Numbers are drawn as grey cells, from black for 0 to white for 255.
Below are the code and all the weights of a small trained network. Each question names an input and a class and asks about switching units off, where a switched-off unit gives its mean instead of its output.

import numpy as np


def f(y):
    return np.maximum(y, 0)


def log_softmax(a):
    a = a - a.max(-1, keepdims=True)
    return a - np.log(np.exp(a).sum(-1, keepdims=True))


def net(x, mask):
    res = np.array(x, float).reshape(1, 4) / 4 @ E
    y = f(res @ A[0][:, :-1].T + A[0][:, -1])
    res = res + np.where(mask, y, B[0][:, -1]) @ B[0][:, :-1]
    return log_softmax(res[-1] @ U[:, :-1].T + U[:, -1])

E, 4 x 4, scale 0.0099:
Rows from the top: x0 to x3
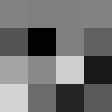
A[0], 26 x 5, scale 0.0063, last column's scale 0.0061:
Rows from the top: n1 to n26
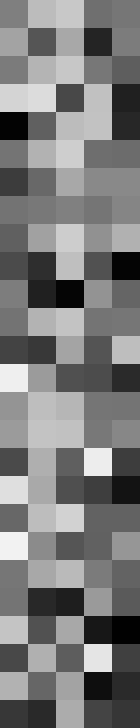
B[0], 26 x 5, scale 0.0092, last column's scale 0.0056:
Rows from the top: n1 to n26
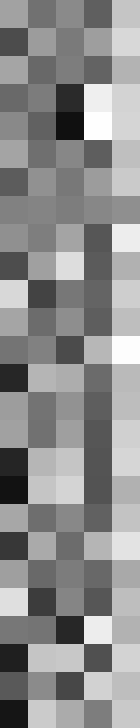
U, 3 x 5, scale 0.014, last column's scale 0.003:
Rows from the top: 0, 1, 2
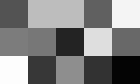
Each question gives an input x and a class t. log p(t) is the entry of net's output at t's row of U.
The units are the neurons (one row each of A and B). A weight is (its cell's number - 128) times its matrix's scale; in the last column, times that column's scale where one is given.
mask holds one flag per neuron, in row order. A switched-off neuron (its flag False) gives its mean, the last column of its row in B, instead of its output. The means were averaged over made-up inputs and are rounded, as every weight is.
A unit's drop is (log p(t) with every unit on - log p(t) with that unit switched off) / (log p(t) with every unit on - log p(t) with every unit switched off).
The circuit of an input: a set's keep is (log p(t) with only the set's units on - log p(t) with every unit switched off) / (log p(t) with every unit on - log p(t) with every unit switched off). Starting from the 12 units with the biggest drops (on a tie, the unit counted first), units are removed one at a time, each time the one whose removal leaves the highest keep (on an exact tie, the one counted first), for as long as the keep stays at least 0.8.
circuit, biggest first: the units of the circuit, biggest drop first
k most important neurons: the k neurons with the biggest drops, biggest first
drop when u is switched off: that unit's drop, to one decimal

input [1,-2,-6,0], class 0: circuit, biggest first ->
(n24 n17)
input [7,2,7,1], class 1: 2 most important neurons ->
(n23 n25)
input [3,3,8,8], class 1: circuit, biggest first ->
(n23)
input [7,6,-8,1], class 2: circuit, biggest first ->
(n22 n11)
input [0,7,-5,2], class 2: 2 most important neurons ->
(n22 n11)
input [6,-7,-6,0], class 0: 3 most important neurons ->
(n24 n17 n5)
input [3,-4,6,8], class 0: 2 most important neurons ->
(n18 n14)
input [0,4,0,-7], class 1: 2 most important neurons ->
(n5 n13)
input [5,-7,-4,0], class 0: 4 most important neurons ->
(n24 n17 n5 n13)
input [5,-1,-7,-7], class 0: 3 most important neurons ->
(n24 n17 n4)
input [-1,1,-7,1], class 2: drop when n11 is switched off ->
0.2
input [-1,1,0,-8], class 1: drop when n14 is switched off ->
0.2
